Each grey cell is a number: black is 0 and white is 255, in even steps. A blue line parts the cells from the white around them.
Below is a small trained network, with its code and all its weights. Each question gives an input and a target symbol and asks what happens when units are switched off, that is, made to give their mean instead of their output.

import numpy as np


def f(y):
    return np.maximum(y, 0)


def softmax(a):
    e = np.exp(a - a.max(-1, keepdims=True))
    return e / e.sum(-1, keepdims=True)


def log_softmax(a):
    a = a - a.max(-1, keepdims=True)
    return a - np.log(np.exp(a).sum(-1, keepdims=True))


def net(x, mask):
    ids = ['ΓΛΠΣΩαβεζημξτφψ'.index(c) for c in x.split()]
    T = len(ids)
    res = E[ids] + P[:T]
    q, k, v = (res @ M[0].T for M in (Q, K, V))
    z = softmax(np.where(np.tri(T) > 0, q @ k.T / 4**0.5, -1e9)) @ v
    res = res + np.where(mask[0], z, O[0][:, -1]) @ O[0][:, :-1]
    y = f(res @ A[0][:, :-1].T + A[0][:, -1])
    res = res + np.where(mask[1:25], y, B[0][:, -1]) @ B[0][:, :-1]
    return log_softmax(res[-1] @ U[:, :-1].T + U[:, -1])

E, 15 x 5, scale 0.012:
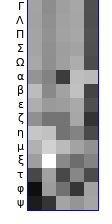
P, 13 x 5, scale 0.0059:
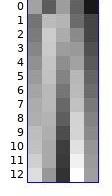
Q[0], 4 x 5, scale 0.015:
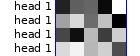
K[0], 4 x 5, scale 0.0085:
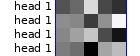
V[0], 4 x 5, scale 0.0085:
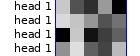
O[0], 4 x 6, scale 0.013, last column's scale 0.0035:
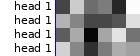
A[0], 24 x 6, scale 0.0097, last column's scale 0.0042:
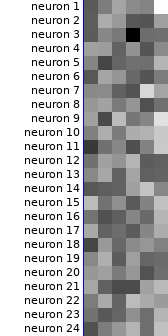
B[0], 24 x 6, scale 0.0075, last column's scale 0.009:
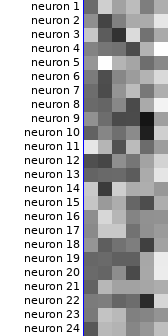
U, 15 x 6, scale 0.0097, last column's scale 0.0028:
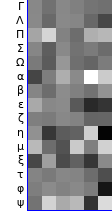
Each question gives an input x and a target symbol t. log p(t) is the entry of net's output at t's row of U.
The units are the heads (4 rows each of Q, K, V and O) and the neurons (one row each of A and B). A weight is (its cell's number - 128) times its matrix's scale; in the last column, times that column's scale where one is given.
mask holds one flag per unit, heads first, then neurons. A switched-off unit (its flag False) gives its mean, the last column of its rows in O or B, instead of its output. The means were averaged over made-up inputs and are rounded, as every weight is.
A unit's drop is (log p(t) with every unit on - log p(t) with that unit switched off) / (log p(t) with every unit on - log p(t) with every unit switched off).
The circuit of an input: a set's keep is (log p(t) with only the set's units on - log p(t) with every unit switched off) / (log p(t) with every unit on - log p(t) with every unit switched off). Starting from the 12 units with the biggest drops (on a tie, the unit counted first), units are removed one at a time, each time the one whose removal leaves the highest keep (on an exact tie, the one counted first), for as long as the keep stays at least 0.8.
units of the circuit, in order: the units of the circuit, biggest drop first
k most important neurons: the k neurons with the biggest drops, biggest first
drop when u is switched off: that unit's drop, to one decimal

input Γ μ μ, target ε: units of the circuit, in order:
[head 1; neuron 9; neuron 15]
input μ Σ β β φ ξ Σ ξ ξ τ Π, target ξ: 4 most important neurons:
[neuron 22; neuron 10; neuron 2; neuron 6]
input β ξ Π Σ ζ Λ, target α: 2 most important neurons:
[neuron 22; neuron 10]
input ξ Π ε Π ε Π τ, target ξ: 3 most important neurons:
[neuron 22; neuron 10; neuron 18]
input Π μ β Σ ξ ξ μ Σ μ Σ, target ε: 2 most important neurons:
[neuron 9; neuron 15]
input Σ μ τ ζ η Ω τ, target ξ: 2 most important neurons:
[neuron 22; neuron 10]
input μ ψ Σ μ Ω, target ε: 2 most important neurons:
[neuron 9; neuron 15]
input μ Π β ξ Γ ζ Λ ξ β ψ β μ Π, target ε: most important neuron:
[neuron 9]
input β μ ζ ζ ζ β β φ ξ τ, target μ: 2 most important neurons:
[neuron 14; neuron 7]
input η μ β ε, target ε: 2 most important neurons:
[neuron 15; neuron 9]
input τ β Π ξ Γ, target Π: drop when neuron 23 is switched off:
0.0
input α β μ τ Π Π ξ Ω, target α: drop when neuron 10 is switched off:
0.1
